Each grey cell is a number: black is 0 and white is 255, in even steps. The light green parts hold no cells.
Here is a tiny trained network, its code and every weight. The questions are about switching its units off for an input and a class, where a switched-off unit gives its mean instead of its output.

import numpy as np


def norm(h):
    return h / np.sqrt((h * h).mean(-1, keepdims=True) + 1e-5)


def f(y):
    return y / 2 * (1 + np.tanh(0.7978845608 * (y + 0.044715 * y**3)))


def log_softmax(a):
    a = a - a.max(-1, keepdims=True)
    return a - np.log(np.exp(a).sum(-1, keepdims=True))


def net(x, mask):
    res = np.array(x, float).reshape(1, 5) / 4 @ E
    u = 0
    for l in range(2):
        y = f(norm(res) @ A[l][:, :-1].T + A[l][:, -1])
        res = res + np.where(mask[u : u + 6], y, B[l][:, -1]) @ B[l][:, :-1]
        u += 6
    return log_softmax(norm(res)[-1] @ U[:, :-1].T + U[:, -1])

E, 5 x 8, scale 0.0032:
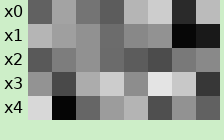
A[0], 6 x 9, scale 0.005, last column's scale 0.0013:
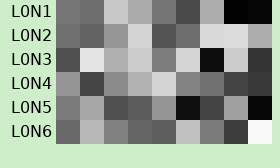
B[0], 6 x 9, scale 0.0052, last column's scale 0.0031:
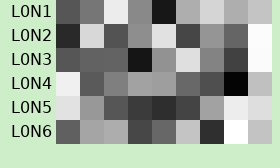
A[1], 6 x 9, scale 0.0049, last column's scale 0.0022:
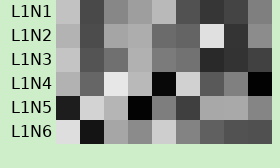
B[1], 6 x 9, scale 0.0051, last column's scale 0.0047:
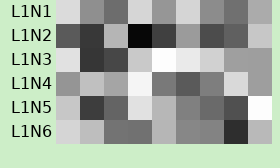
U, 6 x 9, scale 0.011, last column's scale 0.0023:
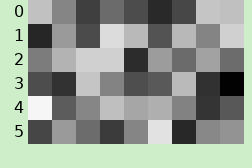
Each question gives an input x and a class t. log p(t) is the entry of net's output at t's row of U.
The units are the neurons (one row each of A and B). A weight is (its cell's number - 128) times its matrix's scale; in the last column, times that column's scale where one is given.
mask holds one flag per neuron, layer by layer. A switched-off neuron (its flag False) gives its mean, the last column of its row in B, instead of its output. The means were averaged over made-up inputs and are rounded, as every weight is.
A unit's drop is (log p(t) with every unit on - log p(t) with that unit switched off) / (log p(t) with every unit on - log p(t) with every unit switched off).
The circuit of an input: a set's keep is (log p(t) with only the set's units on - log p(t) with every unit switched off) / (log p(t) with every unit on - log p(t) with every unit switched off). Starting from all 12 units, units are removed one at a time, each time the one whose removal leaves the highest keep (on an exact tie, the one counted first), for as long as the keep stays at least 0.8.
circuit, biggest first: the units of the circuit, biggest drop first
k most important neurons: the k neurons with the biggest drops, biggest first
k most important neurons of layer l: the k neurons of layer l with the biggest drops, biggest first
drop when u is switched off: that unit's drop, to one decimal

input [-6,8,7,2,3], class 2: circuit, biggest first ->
[L0N1, L1N4]
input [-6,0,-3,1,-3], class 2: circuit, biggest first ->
[L0N1]
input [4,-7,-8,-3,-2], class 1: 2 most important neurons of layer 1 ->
[L1N2, L1N5]
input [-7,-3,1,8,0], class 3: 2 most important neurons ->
[L1N2, L0N2]
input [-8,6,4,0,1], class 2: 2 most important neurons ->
[L0N1, L1N4]
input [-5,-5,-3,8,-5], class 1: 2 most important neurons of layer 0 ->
[L0N2, L0N4]
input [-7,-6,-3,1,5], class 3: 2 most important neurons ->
[L1N2, L0N1]
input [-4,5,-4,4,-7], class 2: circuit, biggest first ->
[L1N4, L0N1]
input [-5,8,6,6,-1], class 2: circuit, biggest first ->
[L0N1, L1N4]
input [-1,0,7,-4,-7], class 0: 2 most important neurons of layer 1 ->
[L1N5, L1N2]
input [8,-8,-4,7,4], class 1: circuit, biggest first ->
[L0N2, L1N5]
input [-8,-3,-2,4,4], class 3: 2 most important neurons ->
[L0N1, L1N2]
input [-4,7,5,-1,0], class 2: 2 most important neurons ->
[L0N1, L1N4]
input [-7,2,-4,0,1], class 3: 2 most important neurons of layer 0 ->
[L0N1, L0N6]
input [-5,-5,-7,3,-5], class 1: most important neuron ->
[L0N2]
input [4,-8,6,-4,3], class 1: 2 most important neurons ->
[L0N2, L1N2]
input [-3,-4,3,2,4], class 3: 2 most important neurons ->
[L1N2, L0N1]
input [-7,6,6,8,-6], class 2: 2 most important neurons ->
[L1N4, L0N6]
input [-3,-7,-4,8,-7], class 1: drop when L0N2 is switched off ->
0.7
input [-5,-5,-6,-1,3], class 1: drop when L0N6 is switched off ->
-0.1
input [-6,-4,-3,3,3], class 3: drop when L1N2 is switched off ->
0.2
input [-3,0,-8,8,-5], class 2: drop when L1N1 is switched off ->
0.0
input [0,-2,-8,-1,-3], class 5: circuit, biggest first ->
[L0N3]
